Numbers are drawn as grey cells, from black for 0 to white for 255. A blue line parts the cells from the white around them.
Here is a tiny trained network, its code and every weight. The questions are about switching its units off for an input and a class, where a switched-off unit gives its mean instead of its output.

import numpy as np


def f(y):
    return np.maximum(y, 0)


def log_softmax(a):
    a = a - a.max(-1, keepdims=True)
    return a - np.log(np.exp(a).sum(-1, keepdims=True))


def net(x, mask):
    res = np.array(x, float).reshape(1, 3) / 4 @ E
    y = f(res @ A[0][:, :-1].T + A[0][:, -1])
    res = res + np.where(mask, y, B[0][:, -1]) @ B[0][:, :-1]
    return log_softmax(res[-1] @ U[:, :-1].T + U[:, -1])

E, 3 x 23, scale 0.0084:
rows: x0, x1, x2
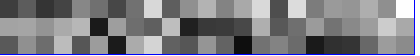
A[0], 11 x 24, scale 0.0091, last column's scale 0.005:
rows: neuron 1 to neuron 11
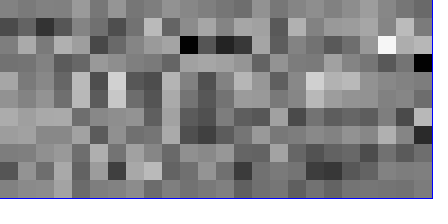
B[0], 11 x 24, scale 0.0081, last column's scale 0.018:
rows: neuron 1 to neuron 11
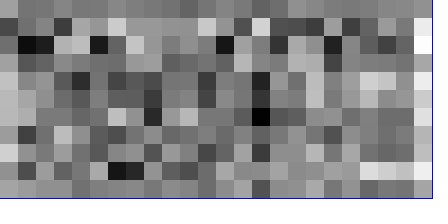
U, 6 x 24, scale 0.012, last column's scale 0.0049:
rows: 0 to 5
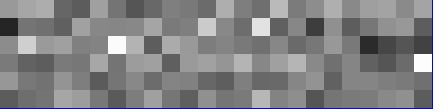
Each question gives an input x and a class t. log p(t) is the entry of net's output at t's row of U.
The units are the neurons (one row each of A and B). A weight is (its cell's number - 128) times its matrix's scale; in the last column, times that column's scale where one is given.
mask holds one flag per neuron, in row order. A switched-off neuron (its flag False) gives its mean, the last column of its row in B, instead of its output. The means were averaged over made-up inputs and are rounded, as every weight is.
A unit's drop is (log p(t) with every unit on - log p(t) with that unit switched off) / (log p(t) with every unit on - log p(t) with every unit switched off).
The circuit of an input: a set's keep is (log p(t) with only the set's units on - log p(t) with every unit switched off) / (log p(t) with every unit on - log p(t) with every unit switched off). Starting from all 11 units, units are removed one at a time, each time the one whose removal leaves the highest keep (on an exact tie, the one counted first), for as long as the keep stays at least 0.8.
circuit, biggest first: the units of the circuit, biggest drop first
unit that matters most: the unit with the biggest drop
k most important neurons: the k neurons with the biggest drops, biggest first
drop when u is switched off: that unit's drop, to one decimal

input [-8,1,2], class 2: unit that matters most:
neuron 7
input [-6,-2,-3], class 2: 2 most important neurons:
(neuron 10; neuron 7)
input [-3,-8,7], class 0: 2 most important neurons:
(neuron 10; neuron 3)
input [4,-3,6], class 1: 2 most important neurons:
(neuron 2; neuron 5)
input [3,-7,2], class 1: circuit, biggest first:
(neuron 2; neuron 5)
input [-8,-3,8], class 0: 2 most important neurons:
(neuron 10; neuron 3)
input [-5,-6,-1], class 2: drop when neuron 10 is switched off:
0.2
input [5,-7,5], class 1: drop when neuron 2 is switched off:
0.3
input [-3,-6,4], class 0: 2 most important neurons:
(neuron 3; neuron 10)
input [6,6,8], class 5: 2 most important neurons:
(neuron 3; neuron 10)
